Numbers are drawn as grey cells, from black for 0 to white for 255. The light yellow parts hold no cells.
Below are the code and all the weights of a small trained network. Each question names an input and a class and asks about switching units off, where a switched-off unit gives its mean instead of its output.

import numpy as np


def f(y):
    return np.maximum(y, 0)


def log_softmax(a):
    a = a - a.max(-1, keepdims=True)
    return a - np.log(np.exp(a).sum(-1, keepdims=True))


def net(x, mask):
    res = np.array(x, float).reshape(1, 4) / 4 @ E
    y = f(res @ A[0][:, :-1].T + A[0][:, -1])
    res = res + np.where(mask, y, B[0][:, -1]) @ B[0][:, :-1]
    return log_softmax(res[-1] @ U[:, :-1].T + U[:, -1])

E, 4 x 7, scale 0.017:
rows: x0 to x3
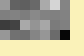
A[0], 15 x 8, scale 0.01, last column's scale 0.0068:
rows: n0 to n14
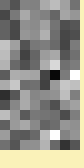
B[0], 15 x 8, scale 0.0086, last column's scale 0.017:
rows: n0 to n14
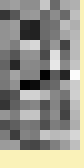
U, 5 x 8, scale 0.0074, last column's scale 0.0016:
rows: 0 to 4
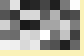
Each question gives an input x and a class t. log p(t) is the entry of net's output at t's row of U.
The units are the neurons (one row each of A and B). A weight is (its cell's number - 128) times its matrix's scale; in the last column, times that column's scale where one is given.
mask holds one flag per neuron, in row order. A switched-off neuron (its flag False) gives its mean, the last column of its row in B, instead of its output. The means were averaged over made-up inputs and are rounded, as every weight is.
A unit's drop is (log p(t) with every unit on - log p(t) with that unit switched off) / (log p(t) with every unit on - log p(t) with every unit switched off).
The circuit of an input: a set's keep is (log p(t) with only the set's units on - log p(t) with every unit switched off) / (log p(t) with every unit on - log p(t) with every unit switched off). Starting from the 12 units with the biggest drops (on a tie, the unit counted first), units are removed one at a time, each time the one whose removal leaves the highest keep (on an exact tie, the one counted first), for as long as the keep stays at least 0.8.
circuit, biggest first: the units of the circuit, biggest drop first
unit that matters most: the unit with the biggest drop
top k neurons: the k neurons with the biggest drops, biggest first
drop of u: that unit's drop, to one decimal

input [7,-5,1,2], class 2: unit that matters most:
n9
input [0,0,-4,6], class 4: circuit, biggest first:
(n13 n4)
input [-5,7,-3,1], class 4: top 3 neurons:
(n3 n2 n14)
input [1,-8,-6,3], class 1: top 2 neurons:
(n5 n7)
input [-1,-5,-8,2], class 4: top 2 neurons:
(n4 n11)
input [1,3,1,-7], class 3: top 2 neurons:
(n9 n7)
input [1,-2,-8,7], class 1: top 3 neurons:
(n5 n6 n7)
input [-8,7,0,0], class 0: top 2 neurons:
(n9 n4)
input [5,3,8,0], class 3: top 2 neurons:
(n9 n8)
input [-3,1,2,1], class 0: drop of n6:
0.2
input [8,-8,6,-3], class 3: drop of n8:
0.0
